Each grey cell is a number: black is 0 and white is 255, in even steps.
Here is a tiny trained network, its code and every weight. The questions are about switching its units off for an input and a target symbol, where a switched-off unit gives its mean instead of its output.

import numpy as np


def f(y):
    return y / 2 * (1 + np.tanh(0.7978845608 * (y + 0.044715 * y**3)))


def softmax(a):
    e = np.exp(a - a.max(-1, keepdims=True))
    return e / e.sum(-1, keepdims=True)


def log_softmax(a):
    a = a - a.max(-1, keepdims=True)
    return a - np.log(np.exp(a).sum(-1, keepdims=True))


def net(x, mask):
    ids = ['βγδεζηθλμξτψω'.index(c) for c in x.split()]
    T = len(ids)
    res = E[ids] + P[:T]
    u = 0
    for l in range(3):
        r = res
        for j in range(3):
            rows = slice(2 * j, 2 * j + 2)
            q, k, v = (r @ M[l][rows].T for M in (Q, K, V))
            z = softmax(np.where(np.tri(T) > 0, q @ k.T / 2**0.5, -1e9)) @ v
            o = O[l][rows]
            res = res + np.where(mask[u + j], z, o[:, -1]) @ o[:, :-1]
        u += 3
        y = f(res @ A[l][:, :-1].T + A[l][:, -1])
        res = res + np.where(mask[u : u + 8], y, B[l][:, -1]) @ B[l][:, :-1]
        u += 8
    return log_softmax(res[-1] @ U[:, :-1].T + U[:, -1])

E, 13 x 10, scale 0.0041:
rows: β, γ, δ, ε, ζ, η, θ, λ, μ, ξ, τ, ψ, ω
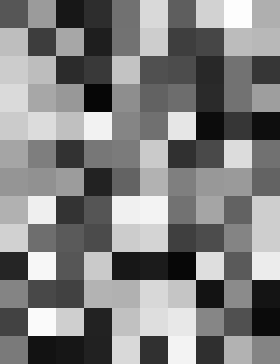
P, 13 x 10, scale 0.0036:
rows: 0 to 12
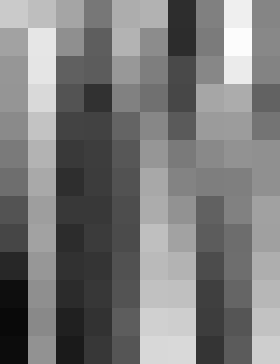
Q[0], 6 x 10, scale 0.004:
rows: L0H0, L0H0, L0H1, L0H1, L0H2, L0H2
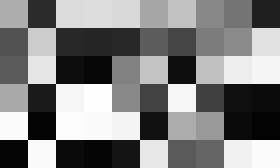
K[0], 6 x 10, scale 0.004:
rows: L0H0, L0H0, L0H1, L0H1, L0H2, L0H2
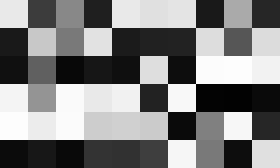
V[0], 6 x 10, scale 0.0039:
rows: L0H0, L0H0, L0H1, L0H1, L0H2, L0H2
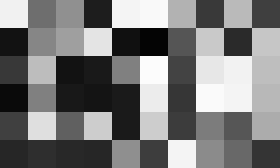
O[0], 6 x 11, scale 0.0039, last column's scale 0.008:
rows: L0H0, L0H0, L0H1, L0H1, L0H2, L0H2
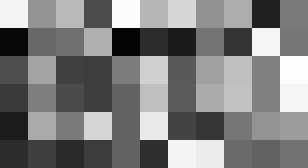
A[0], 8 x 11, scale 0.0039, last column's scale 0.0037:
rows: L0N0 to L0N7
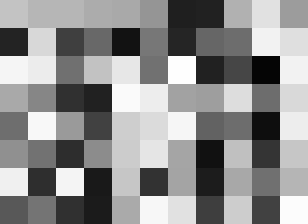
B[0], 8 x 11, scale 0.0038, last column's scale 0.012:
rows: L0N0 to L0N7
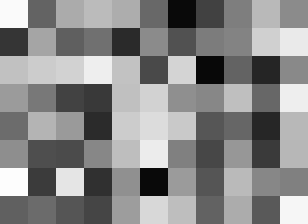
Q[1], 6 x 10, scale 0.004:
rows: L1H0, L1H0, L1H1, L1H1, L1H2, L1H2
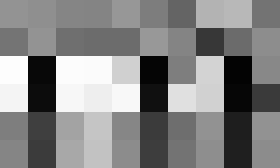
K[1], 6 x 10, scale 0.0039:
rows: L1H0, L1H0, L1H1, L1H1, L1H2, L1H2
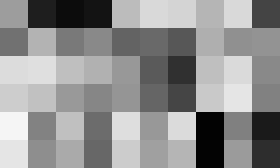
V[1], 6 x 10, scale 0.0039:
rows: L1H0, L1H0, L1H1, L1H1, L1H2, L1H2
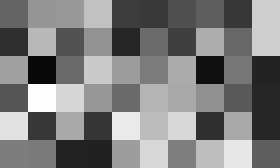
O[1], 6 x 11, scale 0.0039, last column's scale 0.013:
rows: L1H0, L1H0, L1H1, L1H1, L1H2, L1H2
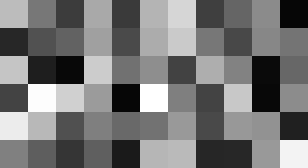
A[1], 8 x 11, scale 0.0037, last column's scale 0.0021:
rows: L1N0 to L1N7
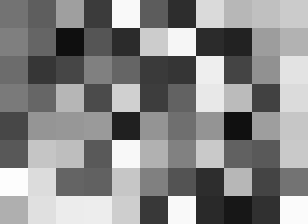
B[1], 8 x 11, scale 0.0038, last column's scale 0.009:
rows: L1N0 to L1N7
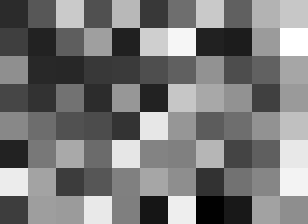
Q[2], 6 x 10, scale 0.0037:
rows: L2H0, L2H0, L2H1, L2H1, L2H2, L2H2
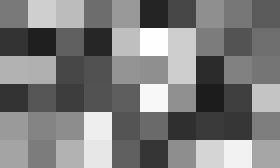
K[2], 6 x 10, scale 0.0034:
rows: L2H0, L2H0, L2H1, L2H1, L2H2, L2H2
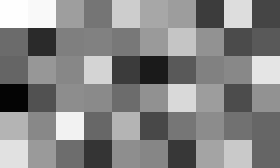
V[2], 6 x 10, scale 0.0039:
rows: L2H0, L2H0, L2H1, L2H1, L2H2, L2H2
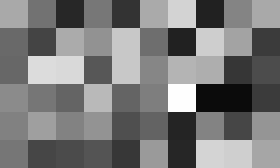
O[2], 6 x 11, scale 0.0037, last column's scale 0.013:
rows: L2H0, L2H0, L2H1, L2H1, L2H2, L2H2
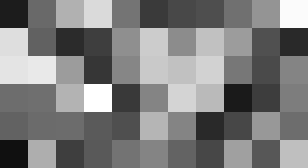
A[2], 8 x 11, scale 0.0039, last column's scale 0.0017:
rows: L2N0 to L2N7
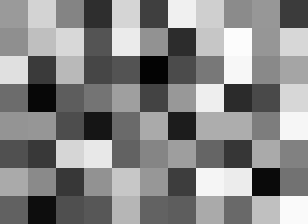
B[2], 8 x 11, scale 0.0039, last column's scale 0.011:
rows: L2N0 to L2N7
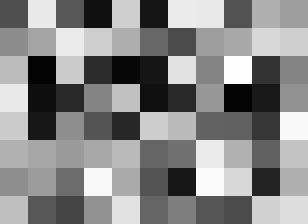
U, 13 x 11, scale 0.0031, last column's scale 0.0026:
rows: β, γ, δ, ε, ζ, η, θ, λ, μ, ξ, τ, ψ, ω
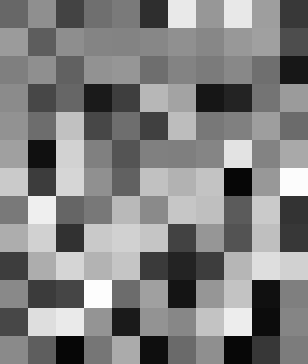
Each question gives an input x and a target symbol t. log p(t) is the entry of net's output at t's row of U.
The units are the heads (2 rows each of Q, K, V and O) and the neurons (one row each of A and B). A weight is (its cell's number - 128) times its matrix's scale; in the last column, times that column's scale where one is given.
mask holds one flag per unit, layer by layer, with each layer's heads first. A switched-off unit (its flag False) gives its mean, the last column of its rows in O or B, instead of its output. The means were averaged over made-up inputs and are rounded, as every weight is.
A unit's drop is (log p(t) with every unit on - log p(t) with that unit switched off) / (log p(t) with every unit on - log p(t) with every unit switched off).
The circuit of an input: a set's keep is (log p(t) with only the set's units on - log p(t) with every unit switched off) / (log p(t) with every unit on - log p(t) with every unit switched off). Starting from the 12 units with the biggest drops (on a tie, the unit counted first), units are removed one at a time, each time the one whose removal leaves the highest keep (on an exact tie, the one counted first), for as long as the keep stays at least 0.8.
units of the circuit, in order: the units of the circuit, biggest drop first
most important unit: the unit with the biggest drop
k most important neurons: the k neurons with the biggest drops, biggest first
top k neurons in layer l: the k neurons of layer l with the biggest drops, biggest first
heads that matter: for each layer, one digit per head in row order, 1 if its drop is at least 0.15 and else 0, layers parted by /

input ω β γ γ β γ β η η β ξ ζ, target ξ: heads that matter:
110 / 001 / 110
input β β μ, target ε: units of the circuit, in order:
L1H2; L0H0; L1N1
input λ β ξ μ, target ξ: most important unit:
L1H2
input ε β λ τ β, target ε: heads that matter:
110 / 101 / 000
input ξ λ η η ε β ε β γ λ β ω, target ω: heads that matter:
101 / 011 / 100
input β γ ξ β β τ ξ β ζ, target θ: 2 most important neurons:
L0N2; L1N7
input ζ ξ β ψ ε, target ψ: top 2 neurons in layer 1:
L1N1; L1N6
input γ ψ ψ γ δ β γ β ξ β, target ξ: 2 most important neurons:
L1N1; L0N3
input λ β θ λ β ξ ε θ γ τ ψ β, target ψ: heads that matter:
100 / 011 / 010
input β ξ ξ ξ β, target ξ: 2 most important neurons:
L0N1; L0N3
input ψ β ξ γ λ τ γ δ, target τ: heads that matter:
100 / 011 / 100
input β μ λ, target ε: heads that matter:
110 / 001 / 000
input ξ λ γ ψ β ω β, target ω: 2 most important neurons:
L2N3; L1N3
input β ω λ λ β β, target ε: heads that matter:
100 / 101 / 000
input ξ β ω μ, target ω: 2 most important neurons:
L2N3; L1N3
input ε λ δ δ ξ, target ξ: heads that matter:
101 / 011 / 100
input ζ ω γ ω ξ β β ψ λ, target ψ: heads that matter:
100 / 011 / 010
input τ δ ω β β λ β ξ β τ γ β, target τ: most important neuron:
L2N6
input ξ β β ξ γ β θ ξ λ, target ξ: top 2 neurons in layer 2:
L2N4; L2N5
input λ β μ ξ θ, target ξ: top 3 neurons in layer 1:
L1N1; L1N6; L1N0
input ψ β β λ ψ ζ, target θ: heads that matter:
110 / 001 / 011
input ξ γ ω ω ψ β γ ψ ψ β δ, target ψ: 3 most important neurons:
L0N4; L2N6; L1N1
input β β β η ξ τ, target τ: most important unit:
L0H0
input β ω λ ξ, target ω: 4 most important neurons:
L1N2; L0N7; L2N3; L0N1
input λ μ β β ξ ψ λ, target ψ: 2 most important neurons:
L0N4; L2N6
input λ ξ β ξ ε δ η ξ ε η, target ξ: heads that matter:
100 / 100 / 110
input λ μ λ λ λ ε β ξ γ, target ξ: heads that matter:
100 / 001 / 000
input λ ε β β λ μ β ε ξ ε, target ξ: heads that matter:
100 / 001 / 100
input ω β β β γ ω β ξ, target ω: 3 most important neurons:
L1N2; L2N3; L0N7
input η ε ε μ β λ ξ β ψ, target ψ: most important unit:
L1H2
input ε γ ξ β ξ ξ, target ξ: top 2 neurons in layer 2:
L2N4; L2N5
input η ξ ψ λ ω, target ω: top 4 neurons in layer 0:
L0N1; L0N3; L0N7; L0N5
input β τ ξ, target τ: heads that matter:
100 / 010 / 010
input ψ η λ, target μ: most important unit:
L1H0
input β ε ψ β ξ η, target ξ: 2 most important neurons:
L1N1; L0N3
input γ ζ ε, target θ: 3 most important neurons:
L1N7; L0N2; L1N6
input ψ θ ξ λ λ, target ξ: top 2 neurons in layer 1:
L1N1; L1N6
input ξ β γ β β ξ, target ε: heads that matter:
010 / 001 / 011
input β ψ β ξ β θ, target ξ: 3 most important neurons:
L1N1; L0N3; L0N7
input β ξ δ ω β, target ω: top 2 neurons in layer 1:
L1N3; L1N0
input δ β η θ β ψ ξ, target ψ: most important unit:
L1H1
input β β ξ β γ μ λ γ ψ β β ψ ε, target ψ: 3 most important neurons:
L0N4; L0N7; L0N3
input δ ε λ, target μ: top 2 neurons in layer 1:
L1N1; L1N6
